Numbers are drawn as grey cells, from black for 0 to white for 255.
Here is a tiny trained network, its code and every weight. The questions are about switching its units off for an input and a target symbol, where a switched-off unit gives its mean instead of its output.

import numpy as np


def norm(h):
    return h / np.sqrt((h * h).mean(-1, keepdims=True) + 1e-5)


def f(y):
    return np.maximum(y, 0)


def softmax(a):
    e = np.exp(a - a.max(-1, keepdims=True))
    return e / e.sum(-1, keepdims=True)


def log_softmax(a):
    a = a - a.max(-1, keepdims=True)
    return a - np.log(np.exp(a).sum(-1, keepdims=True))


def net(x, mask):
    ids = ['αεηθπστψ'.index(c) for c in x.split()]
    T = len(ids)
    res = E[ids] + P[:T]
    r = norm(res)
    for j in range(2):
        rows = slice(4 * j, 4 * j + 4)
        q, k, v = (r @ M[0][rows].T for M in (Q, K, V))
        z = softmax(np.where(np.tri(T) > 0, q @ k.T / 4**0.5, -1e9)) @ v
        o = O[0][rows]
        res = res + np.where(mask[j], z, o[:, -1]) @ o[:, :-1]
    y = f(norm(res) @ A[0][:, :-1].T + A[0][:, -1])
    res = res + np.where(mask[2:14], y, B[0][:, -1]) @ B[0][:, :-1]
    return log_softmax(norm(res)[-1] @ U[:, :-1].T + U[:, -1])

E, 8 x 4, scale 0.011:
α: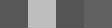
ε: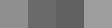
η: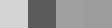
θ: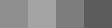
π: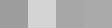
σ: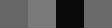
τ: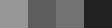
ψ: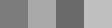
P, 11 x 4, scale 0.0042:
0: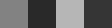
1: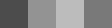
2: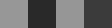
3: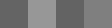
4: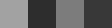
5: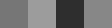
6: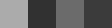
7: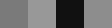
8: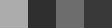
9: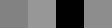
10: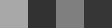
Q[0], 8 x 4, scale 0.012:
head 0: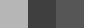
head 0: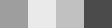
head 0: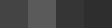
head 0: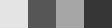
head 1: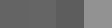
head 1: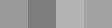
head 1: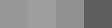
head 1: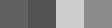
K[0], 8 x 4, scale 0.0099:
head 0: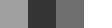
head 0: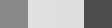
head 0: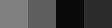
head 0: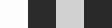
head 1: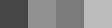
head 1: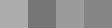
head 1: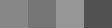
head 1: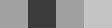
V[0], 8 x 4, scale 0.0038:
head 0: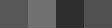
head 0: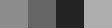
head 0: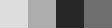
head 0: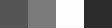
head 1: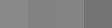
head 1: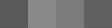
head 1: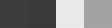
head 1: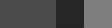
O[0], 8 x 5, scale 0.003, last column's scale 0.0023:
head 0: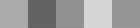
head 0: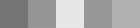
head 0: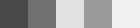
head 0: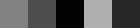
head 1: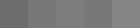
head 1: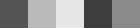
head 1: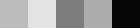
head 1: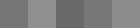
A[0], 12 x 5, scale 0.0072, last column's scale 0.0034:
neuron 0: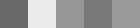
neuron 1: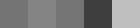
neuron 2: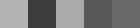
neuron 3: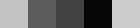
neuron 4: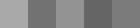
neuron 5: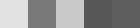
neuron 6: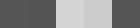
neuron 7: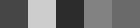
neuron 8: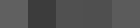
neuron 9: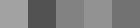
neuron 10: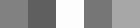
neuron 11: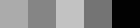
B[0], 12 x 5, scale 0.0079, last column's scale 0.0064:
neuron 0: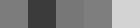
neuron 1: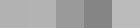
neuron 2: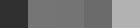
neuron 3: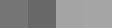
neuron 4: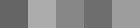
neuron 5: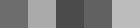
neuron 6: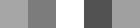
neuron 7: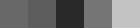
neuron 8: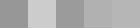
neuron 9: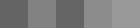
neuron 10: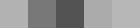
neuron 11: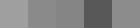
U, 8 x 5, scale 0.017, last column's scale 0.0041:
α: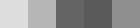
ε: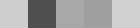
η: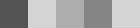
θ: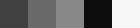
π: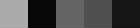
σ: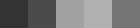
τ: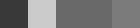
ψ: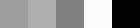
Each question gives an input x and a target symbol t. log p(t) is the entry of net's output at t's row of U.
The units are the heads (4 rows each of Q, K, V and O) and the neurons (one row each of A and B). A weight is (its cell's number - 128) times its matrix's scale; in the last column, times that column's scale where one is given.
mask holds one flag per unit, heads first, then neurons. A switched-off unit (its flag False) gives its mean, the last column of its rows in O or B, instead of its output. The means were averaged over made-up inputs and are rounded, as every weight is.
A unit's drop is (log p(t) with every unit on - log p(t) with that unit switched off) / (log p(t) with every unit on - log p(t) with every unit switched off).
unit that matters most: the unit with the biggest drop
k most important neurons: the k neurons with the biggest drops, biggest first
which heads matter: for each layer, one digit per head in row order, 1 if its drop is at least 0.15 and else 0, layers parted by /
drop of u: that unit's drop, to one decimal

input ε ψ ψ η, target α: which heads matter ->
00
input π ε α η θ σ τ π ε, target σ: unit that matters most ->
neuron 2
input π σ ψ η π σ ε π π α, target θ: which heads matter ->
10
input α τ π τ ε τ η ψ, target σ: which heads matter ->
10
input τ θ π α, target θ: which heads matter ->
00
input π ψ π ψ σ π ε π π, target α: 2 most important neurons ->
(neuron 2; neuron 7)
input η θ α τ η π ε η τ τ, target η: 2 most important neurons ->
(neuron 8; neuron 0)
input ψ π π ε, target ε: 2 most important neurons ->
(neuron 6; neuron 10)
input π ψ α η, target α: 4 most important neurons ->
(neuron 5; neuron 10; neuron 0; neuron 7)
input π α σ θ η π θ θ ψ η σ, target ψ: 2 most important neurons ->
(neuron 8; neuron 3)
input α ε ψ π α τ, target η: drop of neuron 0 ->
0.1
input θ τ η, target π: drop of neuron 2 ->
0.7
